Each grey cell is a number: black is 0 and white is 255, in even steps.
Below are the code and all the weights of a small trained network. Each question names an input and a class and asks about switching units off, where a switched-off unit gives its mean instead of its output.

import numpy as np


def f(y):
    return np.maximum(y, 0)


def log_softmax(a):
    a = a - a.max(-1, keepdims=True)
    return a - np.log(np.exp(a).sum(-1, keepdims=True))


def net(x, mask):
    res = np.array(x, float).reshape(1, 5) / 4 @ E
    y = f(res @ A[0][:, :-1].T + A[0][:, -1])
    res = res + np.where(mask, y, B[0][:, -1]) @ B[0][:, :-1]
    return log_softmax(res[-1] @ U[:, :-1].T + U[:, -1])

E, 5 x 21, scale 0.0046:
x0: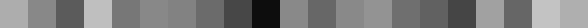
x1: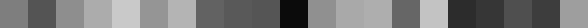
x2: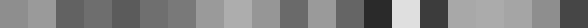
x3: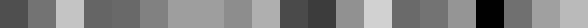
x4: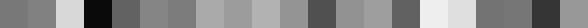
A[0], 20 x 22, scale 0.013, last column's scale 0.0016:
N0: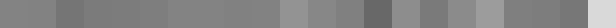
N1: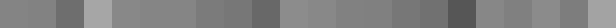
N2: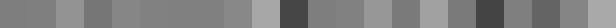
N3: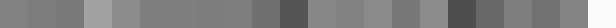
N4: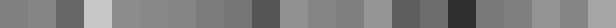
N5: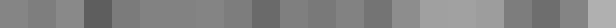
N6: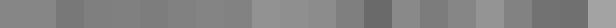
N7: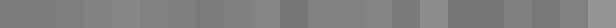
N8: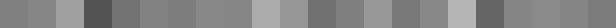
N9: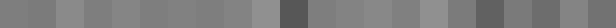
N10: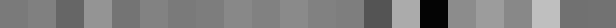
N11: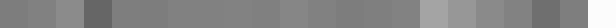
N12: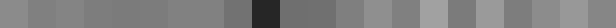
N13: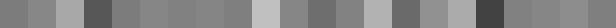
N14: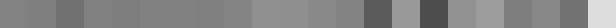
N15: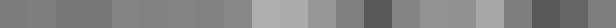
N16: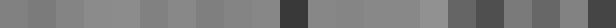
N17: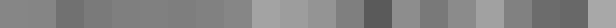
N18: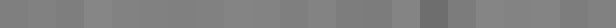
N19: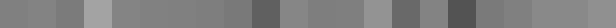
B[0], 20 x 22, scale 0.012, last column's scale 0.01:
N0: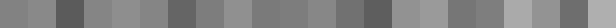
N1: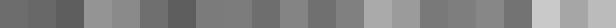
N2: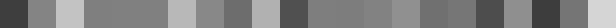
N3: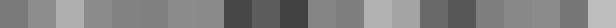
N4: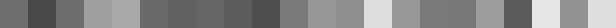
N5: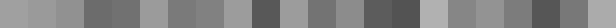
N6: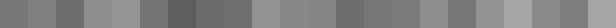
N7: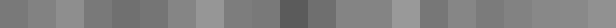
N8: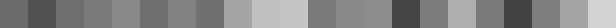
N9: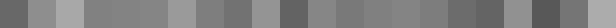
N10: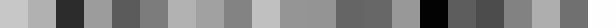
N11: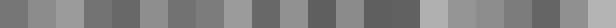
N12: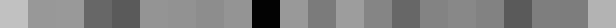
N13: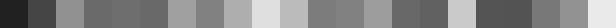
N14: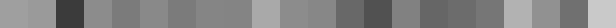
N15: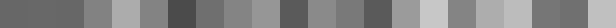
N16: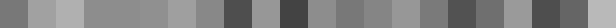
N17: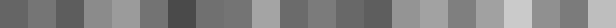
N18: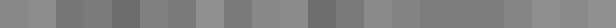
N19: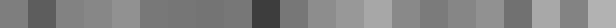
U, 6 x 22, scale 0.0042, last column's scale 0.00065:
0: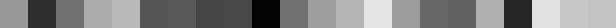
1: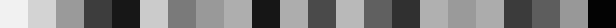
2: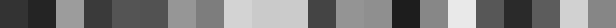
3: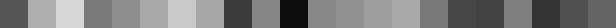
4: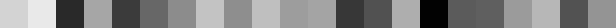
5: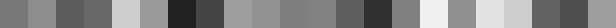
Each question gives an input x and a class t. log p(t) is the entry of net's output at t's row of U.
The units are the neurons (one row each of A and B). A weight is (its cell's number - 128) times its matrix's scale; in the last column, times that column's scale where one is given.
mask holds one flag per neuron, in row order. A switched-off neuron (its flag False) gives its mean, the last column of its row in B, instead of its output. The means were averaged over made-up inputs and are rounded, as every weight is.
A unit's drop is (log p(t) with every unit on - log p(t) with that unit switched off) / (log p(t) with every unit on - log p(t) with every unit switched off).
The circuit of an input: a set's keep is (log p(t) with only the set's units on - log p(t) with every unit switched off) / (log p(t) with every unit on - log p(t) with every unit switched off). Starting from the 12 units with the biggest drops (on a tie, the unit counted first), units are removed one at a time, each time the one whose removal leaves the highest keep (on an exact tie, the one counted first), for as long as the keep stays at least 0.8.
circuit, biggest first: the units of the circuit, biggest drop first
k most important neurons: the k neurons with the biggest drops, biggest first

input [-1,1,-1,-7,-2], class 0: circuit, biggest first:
(N4; N10)
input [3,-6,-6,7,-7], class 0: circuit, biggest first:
(N4)
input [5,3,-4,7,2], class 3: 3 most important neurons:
(N16; N2; N3)
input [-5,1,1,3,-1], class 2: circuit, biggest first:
(N13; N10)
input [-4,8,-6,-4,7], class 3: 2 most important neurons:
(N16; N2)
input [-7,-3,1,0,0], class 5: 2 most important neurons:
(N15; N17)
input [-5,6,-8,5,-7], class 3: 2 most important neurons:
(N2; N16)
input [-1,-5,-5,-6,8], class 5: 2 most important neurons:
(N15; N17)
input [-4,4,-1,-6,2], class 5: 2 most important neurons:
(N10; N15)
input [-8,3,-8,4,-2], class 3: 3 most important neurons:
(N16; N2; N3)
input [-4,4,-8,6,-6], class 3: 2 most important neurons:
(N2; N16)
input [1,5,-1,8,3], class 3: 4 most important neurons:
(N16; N2; N3; N9)
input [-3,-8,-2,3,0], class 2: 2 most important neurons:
(N8; N13)
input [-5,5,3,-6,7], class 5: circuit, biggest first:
(N15)
